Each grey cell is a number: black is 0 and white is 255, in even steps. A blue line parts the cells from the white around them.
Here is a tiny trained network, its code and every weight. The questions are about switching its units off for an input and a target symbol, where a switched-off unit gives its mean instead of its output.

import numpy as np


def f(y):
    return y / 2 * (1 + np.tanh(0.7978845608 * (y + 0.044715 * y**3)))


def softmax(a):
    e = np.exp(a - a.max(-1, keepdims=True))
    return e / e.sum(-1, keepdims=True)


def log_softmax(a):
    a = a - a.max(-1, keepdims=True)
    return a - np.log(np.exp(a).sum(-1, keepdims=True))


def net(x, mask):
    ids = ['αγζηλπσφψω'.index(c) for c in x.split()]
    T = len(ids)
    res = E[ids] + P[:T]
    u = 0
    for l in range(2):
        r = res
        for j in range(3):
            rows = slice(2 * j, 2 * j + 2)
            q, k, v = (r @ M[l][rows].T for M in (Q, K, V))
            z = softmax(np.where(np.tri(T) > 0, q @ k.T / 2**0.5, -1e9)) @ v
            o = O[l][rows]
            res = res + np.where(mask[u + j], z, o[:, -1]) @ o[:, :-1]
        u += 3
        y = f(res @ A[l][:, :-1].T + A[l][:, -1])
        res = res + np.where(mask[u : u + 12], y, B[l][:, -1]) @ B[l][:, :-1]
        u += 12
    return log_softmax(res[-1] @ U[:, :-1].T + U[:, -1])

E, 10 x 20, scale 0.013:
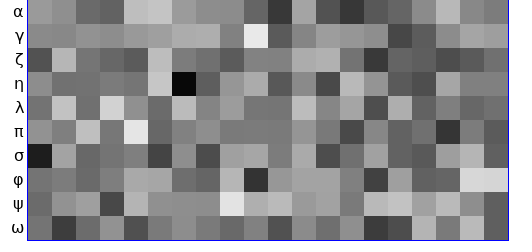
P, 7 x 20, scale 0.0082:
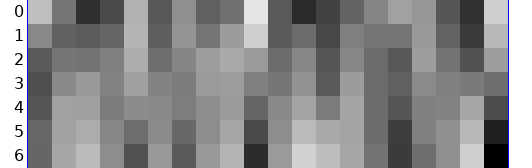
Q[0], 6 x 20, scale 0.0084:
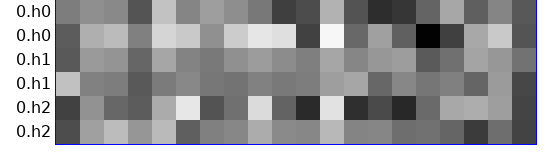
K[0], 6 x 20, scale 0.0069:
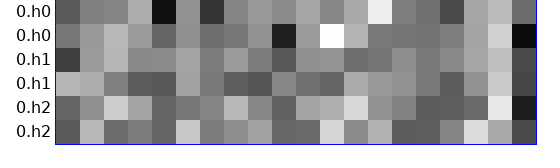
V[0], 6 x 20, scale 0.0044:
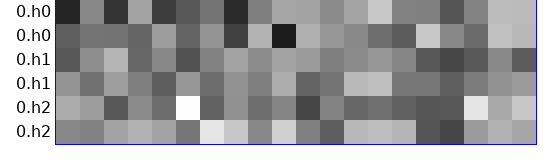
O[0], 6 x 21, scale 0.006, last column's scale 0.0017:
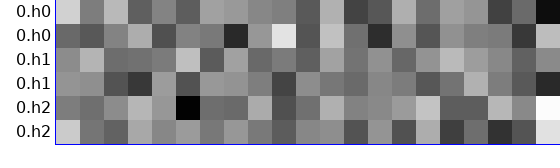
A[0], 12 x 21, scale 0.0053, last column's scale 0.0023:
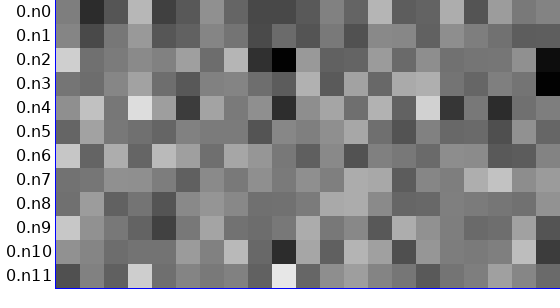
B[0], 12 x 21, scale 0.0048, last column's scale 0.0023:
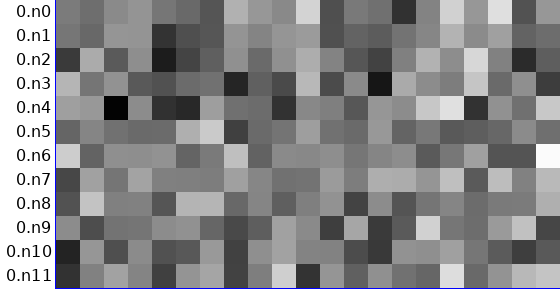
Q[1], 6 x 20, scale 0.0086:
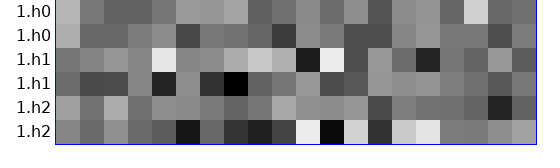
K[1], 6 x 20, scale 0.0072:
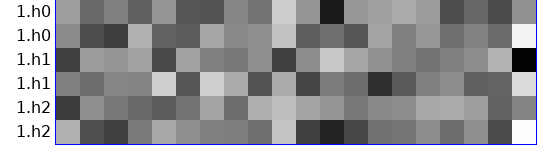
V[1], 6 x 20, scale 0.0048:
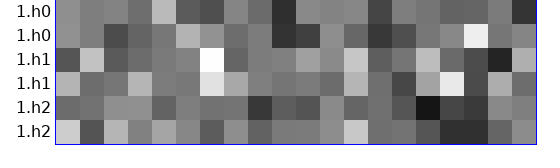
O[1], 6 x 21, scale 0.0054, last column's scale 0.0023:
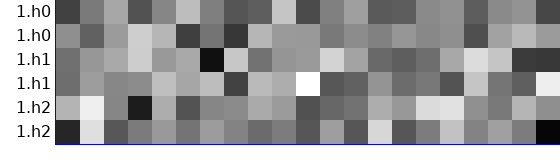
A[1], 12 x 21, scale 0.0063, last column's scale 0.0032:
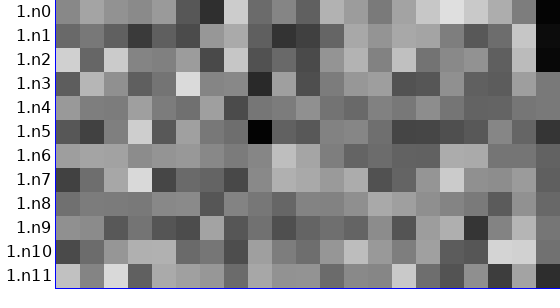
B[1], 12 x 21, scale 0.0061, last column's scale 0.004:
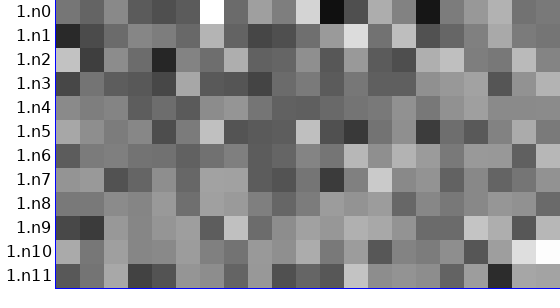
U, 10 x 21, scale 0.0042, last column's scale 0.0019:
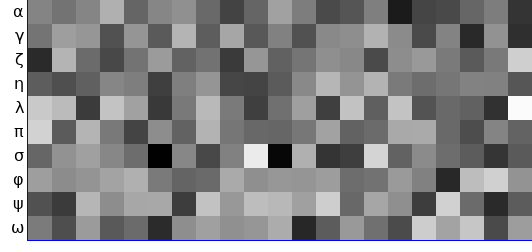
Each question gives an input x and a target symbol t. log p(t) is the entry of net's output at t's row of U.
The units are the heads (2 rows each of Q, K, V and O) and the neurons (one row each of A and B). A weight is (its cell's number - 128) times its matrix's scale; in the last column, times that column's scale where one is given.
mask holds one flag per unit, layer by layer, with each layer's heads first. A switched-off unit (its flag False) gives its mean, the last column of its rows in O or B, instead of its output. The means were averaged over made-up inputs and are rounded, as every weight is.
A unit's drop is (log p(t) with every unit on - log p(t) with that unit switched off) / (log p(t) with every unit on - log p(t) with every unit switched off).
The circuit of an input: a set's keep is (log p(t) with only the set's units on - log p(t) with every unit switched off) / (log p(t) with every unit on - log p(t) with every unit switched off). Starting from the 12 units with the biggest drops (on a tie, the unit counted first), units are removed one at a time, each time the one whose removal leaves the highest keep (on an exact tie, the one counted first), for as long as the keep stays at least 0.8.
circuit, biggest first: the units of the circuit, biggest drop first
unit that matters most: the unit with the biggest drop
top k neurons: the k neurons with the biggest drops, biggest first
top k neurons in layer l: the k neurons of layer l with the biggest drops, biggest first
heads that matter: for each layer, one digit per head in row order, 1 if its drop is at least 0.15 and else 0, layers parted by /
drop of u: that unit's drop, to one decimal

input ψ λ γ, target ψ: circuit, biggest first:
[1.h1 0.n4]
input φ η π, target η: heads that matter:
100 / 010
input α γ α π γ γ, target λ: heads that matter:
101 / 000
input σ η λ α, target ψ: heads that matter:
000 / 010
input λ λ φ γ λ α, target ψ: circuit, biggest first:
[0.n4 1.h1 1.h2]
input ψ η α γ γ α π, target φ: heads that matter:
101 / 100
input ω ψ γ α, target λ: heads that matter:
001 / 000
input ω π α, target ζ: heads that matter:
101 / 001
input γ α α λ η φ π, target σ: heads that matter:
100 / 000
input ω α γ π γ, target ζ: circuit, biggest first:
[1.h0 1.n3 1.h2]
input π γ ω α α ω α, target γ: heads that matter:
000 / 010
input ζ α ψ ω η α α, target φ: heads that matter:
101 / 100
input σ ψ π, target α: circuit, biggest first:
[1.h2 1.n5 0.h2]
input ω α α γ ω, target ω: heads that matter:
000 / 000
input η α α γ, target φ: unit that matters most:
1.n10
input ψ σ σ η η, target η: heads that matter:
101 / 010
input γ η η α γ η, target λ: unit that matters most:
0.h2
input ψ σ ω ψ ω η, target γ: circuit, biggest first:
[1.h1 0.n0 1.n11 1.h2]
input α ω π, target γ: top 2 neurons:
[0.n0 1.n11]
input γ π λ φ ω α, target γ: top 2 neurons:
[0.n0 1.n11]
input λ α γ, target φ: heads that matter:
100 / 100
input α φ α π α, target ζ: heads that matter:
001 / 001
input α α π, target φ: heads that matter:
100 / 000
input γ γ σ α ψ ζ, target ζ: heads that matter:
000 / 001
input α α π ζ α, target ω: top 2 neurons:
[1.n0 0.n5]
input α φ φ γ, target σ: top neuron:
[0.n11]
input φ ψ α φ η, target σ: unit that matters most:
0.h0
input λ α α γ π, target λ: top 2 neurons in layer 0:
[0.n4 0.n11]
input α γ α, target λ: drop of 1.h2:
0.0
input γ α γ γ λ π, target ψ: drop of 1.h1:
0.7
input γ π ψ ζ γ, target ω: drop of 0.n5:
0.2
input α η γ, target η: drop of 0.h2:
0.1
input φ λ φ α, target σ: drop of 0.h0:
0.8
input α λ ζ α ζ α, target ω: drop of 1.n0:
0.9
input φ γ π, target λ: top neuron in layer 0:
[0.n11]
